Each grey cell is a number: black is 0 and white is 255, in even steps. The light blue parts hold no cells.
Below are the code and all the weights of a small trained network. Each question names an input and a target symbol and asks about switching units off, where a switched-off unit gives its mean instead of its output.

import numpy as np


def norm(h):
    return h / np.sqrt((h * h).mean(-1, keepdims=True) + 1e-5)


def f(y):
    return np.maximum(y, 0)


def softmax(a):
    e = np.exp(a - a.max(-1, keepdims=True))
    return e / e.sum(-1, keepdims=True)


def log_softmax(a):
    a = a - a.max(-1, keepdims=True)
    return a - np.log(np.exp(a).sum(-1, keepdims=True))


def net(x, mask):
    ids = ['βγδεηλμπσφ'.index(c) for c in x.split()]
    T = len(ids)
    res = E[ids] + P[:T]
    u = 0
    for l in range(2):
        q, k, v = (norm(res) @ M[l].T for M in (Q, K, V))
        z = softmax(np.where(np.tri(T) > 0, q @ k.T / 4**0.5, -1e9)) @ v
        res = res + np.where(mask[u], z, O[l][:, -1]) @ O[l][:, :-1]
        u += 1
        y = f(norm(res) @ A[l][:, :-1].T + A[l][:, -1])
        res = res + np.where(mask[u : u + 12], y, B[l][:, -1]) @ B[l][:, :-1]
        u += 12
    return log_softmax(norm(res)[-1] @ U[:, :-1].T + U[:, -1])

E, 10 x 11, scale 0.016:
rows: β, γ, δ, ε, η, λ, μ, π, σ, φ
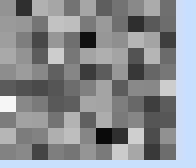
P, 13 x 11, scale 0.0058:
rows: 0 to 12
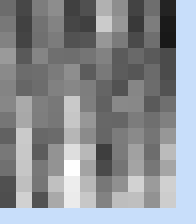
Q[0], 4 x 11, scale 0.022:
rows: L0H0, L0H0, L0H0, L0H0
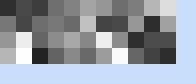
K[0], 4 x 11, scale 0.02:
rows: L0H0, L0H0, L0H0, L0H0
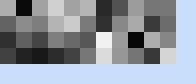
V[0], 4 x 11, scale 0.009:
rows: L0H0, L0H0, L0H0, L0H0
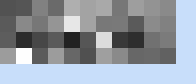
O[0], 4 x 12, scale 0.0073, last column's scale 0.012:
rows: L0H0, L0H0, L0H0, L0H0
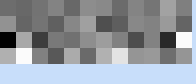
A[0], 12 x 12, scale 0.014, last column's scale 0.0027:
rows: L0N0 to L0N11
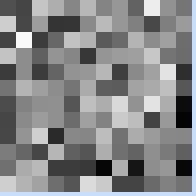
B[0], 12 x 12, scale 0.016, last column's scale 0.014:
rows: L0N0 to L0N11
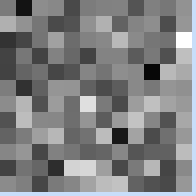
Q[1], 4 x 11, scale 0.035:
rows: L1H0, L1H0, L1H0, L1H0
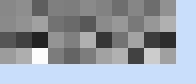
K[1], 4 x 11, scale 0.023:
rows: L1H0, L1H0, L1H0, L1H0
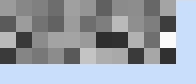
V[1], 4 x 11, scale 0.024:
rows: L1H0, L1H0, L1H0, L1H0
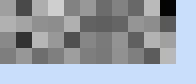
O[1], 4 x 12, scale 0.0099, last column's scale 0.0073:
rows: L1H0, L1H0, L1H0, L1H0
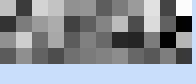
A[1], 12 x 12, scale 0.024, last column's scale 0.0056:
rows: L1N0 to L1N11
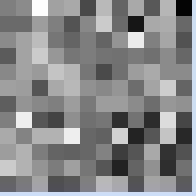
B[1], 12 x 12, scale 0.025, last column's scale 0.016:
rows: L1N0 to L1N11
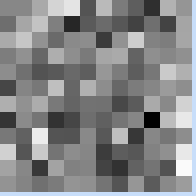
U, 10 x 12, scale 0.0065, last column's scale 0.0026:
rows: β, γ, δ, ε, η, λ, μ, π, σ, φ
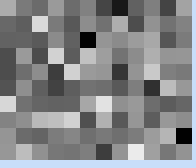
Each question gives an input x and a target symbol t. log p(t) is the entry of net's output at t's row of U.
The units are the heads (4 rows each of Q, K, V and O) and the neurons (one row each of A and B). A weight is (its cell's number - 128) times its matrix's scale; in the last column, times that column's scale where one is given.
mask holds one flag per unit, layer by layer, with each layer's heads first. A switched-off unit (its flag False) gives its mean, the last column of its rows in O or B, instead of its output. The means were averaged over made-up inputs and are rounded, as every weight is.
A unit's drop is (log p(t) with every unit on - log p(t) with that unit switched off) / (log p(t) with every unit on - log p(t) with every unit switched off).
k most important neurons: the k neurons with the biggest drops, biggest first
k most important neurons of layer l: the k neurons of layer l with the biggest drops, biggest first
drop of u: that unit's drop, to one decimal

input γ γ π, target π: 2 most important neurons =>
[L1N0, L0N8]
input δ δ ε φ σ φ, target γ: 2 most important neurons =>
[L0N2, L1N10]
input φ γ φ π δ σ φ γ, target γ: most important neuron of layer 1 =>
[L1N10]
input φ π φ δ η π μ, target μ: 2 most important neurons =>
[L0N11, L0N1]
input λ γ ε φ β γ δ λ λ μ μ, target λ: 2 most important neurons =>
[L0N4, L1N7]
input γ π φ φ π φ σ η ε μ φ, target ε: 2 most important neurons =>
[L0N2, L1N9]
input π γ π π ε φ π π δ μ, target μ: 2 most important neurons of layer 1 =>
[L1N7, L1N10]
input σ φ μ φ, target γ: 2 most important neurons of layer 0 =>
[L0N2, L0N4]
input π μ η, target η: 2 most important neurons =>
[L0N10, L0N4]
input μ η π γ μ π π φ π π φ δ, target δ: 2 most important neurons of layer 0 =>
[L0N4, L0N3]
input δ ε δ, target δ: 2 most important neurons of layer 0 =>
[L0N3, L0N4]
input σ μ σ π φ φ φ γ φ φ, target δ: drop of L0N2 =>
0.9
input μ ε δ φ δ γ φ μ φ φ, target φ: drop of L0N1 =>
0.0
